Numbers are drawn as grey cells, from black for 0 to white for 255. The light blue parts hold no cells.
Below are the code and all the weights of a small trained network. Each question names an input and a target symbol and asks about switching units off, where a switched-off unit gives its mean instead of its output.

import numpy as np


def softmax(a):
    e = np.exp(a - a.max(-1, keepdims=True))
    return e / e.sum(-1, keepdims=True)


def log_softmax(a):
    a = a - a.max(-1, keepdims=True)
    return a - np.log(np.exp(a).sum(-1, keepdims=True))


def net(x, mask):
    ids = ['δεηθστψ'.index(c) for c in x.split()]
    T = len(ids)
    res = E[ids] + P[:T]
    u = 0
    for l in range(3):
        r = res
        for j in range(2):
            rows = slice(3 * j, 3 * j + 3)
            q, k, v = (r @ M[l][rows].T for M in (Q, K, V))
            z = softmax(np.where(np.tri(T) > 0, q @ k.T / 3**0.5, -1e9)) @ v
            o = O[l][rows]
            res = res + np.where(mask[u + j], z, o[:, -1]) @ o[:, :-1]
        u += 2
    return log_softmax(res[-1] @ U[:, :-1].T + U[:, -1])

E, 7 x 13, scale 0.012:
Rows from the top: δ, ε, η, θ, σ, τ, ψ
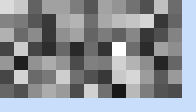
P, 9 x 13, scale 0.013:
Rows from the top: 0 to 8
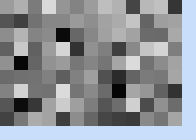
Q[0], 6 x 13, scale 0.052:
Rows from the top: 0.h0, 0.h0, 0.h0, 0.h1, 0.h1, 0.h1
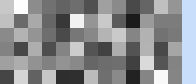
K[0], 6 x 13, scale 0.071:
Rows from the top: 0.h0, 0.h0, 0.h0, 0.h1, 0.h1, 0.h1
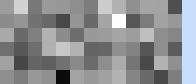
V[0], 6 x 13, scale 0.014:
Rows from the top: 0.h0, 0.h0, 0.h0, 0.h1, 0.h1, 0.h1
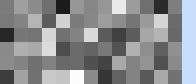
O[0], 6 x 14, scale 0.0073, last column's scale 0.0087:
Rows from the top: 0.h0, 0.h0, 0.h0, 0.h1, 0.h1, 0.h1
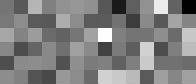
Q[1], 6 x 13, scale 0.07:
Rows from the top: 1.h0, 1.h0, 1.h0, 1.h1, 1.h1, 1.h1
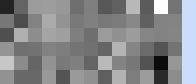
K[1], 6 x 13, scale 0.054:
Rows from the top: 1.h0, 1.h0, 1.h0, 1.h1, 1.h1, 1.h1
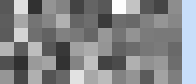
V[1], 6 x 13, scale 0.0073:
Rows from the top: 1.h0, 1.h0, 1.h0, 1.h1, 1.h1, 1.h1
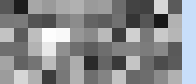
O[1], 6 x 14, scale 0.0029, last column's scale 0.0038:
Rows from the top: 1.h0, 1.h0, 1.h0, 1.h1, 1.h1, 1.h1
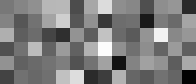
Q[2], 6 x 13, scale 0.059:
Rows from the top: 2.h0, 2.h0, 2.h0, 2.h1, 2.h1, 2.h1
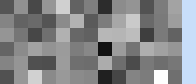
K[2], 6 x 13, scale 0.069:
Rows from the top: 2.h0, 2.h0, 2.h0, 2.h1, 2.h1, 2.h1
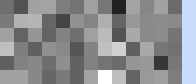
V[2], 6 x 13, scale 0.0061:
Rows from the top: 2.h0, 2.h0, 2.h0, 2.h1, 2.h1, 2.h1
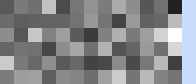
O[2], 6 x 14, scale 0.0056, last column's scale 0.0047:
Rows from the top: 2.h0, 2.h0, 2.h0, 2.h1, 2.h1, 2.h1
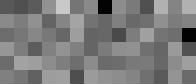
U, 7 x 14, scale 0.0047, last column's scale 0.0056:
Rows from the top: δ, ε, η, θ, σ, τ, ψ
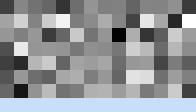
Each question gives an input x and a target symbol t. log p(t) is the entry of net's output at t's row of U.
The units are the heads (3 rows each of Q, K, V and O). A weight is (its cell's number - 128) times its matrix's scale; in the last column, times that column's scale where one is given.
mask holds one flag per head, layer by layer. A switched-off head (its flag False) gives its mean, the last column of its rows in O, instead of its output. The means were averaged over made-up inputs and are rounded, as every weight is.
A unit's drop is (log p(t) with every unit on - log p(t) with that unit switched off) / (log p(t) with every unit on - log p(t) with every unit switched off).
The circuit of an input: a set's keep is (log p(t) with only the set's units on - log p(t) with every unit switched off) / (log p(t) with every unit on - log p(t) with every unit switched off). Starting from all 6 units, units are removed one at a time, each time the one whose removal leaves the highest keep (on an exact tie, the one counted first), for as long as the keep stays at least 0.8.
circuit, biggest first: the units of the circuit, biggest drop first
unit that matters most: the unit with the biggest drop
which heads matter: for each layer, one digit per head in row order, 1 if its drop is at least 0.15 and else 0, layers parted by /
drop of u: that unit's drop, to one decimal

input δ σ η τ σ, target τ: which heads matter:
11 / 11 / 00
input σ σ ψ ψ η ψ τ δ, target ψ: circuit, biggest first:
[0.h0; 0.h1]
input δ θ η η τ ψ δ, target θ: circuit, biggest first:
[0.h0]
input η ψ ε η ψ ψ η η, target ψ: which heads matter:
10 / 00 / 00
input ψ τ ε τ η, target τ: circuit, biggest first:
[0.h1; 0.h0]
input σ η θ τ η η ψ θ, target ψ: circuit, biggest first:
[0.h0; 1.h0]
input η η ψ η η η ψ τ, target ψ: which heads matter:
11 / 01 / 10
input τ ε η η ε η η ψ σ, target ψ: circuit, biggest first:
[0.h1; 0.h0]
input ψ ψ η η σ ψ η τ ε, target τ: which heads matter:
11 / 10 / 00
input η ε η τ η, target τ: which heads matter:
11 / 00 / 00
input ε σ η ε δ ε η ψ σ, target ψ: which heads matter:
11 / 00 / 00
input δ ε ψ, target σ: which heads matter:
11 / 00 / 00
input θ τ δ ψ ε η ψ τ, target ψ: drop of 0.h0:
0.9
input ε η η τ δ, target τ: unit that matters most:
0.h1
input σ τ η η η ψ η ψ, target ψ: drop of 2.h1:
-0.1
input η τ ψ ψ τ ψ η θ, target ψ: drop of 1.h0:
0.0
